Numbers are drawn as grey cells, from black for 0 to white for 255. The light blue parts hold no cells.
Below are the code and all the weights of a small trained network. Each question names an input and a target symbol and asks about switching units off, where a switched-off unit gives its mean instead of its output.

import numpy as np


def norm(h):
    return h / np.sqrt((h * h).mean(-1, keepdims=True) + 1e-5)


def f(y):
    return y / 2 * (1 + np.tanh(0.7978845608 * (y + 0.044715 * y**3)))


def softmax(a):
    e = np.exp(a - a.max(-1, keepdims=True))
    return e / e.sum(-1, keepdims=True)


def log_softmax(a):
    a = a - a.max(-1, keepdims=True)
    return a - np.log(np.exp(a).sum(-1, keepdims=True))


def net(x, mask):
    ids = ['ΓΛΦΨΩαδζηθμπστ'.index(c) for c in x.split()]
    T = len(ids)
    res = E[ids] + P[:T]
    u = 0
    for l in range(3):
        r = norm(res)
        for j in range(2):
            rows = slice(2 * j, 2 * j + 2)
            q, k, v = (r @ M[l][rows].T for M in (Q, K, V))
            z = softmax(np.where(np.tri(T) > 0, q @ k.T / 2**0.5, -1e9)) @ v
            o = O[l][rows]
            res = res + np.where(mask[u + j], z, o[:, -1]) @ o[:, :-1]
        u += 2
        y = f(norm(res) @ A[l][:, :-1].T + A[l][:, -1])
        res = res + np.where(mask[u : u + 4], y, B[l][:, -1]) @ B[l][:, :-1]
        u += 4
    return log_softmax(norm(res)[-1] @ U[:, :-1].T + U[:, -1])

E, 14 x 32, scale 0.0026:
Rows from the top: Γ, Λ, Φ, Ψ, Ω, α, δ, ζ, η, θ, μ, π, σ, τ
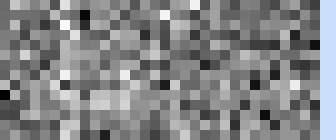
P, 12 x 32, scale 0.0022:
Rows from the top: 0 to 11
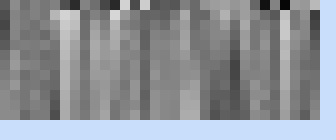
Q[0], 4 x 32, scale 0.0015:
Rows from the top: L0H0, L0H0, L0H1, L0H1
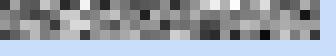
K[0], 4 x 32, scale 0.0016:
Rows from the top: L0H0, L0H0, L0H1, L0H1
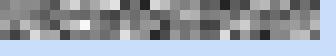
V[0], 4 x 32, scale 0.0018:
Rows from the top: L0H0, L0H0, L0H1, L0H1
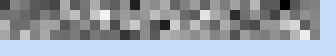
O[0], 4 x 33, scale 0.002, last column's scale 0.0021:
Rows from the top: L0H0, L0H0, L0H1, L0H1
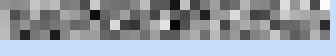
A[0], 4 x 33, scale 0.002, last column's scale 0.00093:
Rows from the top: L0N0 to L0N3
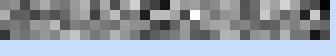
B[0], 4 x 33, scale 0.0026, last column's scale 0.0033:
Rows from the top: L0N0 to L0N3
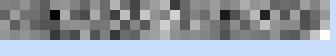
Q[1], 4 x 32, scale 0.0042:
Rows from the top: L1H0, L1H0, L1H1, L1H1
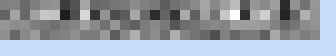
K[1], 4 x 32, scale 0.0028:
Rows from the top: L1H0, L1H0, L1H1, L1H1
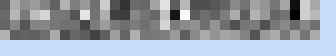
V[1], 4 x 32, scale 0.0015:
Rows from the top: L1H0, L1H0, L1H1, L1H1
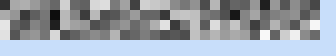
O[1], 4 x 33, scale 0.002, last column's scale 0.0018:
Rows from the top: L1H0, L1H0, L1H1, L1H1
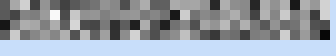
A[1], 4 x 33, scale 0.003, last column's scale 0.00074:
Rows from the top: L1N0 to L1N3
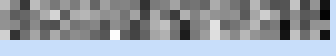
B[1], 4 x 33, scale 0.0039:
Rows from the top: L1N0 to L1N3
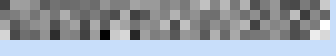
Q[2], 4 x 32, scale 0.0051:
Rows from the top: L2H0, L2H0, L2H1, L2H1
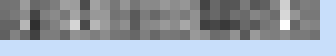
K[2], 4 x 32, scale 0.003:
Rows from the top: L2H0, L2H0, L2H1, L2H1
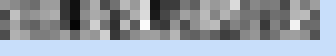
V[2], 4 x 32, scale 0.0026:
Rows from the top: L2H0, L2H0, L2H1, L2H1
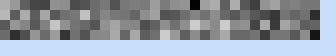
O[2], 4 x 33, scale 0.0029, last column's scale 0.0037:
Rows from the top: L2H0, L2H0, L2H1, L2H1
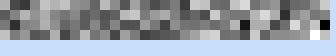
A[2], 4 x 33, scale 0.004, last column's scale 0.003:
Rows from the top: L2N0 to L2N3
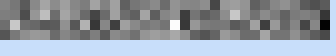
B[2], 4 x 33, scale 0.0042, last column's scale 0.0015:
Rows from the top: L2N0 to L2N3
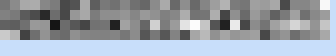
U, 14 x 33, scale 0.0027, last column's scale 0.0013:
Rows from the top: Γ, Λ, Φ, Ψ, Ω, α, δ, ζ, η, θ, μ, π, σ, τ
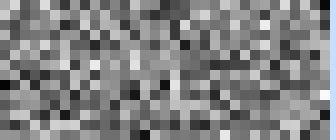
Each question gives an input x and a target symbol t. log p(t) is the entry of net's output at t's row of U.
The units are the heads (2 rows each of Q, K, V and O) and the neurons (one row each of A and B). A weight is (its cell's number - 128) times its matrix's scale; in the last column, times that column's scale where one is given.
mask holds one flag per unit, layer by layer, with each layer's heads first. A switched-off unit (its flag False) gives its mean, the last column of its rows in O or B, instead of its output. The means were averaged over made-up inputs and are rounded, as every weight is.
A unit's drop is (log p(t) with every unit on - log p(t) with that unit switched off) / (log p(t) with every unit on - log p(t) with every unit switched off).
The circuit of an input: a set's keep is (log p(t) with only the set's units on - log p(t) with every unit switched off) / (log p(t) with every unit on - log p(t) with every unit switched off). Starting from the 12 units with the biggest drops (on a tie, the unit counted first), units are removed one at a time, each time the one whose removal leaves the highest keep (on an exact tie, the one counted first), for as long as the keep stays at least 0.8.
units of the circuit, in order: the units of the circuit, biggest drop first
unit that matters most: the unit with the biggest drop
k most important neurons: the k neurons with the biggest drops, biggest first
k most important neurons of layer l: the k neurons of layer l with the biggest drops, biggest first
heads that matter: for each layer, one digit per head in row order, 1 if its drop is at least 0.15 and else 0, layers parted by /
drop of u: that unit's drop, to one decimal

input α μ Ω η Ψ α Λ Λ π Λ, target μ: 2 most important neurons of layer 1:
(L1N2 L1N0)
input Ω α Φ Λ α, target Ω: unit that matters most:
L2H0
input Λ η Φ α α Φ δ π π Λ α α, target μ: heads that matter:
01 / 11 / 00
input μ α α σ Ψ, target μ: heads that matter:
01 / 10 / 00
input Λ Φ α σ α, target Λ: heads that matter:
10 / 00 / 11
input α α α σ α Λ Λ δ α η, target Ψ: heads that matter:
00 / 00 / 00
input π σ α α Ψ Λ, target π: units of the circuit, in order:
(L2H0 L2H1 L1N3)
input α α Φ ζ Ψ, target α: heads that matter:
00 / 00 / 01
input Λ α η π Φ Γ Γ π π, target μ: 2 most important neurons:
(L0N0 L2N2)
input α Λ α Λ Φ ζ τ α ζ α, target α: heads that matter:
00 / 00 / 01
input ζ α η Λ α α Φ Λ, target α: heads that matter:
01 / 11 / 00
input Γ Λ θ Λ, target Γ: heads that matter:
00 / 10 / 11
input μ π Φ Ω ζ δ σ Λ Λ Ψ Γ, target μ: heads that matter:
00 / 10 / 00
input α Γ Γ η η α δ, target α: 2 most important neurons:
(L0N1 L1N2)
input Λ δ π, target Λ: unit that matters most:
L0H0
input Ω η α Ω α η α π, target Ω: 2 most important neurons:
(L0N1 L1N2)
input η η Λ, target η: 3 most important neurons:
(L0N1 L1N2 L1N3)
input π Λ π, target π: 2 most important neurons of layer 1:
(L1N3 L1N2)
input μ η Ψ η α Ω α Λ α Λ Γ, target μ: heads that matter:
11 / 10 / 00
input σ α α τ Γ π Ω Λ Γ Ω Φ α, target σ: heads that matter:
10 / 00 / 00
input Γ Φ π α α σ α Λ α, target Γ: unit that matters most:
L2H1
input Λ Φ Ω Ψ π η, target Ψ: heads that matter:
00 / 10 / 00
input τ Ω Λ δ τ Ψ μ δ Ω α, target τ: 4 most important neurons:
(L1N1 L0N3 L2N0 L2N3)
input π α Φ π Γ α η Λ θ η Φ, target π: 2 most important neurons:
(L0N1 L1N2)
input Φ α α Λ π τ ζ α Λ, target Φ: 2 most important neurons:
(L2N0 L2N1)
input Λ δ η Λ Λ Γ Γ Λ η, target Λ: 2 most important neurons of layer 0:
(L0N1 L0N3)
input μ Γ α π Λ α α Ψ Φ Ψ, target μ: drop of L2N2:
0.8
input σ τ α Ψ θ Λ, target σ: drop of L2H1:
0.1
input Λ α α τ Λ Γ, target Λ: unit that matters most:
L0H0
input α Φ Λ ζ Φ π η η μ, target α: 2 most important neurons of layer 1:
(L1N2 L1N3)
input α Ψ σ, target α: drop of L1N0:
0.0
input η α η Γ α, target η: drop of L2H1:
0.2
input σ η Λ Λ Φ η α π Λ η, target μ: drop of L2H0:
0.0
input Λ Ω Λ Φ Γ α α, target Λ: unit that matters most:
L0H0
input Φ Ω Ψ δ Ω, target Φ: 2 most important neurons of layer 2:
(L2N0 L2N1)
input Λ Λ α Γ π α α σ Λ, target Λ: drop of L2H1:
0.2
